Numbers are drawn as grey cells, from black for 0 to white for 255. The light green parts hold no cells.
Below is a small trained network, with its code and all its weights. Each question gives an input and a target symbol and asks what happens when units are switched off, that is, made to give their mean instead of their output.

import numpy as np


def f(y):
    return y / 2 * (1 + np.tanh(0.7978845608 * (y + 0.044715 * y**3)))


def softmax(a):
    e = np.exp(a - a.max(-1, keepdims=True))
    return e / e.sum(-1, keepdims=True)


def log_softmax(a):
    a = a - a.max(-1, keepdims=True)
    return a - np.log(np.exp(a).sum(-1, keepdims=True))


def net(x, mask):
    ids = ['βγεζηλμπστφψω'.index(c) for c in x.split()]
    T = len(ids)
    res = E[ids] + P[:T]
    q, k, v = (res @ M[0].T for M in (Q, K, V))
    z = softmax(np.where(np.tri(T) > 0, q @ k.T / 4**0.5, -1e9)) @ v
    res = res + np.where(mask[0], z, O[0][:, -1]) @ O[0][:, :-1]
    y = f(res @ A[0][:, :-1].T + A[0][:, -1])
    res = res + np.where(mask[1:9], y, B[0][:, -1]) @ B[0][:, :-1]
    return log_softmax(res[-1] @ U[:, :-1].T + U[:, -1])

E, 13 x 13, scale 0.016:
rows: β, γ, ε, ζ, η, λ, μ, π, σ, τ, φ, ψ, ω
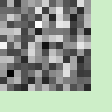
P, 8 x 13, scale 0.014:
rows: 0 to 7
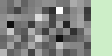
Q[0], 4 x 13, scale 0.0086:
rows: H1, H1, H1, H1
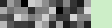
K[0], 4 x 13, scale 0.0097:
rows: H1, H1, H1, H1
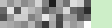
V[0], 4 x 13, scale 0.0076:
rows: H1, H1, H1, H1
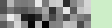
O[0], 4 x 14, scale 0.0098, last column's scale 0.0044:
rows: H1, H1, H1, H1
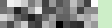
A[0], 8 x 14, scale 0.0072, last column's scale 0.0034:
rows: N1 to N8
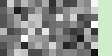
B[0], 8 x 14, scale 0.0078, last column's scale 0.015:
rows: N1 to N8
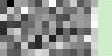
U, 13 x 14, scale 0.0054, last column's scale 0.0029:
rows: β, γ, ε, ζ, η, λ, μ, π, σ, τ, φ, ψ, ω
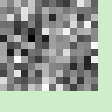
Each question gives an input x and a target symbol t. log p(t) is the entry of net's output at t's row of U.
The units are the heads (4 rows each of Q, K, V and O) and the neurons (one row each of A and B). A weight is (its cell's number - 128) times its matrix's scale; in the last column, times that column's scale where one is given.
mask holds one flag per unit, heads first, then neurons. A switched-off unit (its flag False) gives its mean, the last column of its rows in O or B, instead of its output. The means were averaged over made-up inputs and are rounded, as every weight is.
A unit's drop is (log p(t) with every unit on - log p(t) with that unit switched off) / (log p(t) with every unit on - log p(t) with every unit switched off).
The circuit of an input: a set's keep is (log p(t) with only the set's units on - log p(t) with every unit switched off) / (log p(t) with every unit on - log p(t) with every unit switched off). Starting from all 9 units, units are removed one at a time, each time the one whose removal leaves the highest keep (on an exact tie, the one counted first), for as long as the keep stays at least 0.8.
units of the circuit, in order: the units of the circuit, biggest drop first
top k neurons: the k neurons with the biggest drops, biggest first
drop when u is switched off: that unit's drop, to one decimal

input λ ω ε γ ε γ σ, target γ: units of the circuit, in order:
H1; N8
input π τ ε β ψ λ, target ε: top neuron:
N2
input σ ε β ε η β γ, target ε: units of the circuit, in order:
H1; N2
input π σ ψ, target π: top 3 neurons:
N3; N4; N2
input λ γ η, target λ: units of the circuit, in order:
H1; N4
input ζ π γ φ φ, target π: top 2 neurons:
N3; N4
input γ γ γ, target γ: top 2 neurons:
N8; N6
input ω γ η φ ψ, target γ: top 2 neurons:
N8; N6
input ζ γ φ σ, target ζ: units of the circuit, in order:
H1; N6; N4
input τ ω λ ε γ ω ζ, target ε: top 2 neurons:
N2; N4
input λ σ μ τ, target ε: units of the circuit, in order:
N4; N3
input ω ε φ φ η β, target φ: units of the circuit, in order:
H1; N5; N6
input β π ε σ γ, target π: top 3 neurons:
N3; N4; N2
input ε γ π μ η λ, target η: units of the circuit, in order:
N7
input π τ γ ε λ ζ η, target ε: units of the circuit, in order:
H1; N2; N4
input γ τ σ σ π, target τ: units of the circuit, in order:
H1; N5
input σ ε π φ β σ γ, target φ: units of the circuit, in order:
H1; N5; N6
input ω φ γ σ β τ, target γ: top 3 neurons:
N8; N6; N3
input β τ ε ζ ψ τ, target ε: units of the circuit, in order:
N2; H1
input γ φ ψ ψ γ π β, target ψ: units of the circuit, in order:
H1
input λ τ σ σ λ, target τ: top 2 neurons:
N5; N6
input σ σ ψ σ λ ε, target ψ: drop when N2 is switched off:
0.1
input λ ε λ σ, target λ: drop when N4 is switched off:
0.2
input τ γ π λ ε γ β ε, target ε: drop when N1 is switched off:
0.0
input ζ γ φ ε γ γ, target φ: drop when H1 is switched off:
1.5
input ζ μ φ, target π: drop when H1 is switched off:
0.2
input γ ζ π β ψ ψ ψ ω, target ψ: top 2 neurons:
N2; N4
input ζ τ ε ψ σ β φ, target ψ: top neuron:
N2
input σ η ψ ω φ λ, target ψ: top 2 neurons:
N4; N2
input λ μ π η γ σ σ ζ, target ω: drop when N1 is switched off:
0.2
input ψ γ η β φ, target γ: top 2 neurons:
N8; N6
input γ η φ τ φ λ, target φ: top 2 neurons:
N5; N6
